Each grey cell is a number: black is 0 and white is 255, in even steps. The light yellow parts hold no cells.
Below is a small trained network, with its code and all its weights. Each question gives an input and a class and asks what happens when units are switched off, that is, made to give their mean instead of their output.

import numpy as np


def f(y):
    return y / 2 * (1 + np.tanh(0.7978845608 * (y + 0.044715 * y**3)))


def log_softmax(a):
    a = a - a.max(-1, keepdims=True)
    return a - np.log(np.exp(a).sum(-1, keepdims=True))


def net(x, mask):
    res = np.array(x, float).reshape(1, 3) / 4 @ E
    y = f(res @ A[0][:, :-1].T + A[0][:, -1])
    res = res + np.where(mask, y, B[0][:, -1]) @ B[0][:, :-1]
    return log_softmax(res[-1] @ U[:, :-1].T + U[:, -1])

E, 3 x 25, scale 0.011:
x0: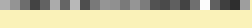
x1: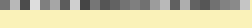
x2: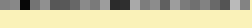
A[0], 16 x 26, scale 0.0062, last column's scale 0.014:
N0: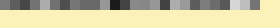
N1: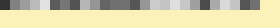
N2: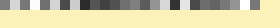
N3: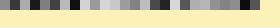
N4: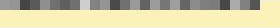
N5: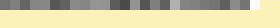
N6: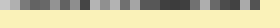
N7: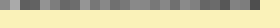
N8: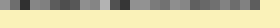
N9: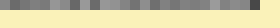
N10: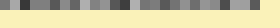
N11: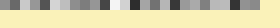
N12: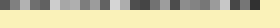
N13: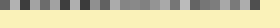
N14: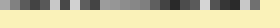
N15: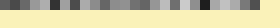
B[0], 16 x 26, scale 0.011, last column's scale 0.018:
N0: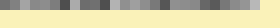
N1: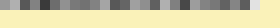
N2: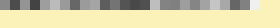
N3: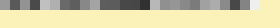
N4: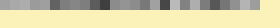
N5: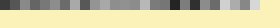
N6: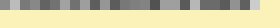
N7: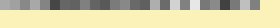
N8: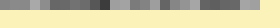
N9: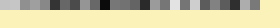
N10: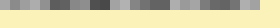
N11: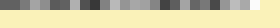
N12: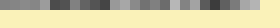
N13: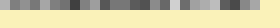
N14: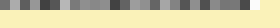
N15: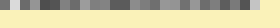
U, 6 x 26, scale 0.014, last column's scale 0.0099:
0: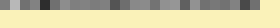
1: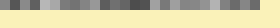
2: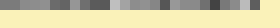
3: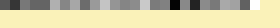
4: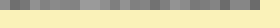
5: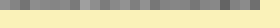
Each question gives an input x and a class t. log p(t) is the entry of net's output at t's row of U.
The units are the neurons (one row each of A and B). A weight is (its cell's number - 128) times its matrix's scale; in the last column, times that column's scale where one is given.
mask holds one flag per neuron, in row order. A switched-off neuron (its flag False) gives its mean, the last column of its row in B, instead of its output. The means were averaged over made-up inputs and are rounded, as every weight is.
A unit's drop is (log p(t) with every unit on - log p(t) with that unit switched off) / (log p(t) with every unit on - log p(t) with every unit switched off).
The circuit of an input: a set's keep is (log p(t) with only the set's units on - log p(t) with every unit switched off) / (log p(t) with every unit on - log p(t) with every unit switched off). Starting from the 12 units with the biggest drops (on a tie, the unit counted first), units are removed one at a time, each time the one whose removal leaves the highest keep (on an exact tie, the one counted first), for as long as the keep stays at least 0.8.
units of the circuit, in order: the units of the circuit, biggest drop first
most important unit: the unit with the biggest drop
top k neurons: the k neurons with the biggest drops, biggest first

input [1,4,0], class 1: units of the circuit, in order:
[N2]
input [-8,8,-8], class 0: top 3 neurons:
[N1, N15, N3]
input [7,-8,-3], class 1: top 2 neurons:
[N3, N1]
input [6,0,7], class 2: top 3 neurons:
[N0, N10, N1]
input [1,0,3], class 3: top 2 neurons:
[N5, N12]
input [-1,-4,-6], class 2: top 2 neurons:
[N11, N2]
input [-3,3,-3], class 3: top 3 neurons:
[N3, N14, N6]
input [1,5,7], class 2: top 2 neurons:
[N0, N3]
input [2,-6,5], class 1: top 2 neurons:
[N3, N11]
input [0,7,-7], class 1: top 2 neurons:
[N2, N13]
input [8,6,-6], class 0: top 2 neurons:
[N14, N6]
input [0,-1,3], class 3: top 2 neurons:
[N5, N12]
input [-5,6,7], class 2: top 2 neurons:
[N0, N3]
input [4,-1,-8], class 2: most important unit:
N11
